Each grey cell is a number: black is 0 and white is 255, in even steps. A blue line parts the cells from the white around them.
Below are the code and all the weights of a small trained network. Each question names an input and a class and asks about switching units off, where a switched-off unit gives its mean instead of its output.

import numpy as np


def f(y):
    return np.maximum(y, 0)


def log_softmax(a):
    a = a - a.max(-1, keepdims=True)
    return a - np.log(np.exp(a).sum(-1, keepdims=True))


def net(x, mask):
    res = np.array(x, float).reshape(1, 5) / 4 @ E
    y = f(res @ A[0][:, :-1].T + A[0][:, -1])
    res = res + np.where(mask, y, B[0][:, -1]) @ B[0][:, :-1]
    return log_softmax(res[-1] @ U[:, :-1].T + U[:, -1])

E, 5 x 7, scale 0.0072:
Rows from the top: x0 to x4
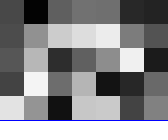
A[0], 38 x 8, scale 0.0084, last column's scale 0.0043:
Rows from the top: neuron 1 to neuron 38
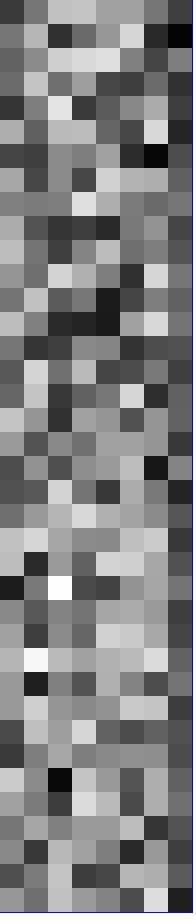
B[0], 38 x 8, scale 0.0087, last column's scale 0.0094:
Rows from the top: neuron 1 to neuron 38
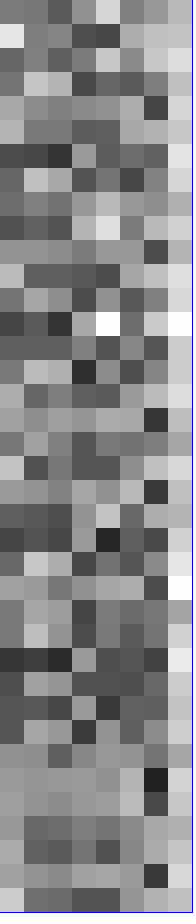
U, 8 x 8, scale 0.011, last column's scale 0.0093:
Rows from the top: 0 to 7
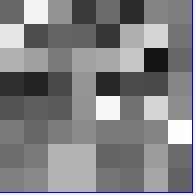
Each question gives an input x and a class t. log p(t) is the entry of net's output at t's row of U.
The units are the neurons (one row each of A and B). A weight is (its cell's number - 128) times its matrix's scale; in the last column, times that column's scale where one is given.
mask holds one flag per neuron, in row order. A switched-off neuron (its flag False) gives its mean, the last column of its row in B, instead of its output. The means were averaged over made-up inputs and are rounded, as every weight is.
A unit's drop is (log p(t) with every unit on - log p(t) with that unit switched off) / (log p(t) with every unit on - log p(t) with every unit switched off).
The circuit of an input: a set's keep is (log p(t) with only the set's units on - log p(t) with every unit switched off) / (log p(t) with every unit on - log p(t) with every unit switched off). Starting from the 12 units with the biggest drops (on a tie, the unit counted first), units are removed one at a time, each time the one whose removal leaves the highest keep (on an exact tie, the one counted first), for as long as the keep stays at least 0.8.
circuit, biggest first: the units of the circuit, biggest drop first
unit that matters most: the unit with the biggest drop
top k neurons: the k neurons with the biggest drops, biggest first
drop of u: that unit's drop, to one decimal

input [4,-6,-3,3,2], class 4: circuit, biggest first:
neuron 10; neuron 14
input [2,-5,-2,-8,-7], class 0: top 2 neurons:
neuron 24; neuron 8
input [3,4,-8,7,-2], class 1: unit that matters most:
neuron 12
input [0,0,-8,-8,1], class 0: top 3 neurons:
neuron 24; neuron 8; neuron 27
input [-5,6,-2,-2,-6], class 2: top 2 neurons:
neuron 14; neuron 25
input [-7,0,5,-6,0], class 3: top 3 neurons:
neuron 28; neuron 23; neuron 30
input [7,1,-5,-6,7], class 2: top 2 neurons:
neuron 34; neuron 33
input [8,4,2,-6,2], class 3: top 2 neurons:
neuron 7; neuron 15
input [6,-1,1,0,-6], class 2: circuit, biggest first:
neuron 25; neuron 21
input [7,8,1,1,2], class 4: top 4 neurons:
neuron 3; neuron 28; neuron 23; neuron 9
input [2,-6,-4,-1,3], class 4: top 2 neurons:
neuron 14; neuron 10
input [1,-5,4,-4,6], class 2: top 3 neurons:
neuron 33; neuron 18; neuron 11
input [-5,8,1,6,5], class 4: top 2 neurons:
neuron 22; neuron 3
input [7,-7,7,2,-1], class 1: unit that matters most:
neuron 2
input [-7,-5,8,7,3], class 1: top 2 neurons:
neuron 2; neuron 17
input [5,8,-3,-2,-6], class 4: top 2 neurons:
neuron 3; neuron 1
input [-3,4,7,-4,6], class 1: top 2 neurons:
neuron 2; neuron 20
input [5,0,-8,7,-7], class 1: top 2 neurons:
neuron 12; neuron 36
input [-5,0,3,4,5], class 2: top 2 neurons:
neuron 33; neuron 18
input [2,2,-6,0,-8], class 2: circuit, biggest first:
neuron 25
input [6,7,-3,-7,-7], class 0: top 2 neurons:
neuron 29; neuron 24
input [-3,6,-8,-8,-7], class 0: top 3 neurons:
neuron 24; neuron 8; neuron 27
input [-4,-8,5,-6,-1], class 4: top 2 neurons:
neuron 14; neuron 10
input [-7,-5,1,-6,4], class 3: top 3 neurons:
neuron 28; neuron 23; neuron 30
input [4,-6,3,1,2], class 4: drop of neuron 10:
0.2
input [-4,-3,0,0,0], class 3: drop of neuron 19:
0.0
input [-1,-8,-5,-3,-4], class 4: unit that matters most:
neuron 14
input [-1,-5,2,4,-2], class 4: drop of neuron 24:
0.1
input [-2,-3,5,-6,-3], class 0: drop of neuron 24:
0.1
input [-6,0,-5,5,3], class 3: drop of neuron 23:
0.4
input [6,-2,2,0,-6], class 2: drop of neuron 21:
0.2
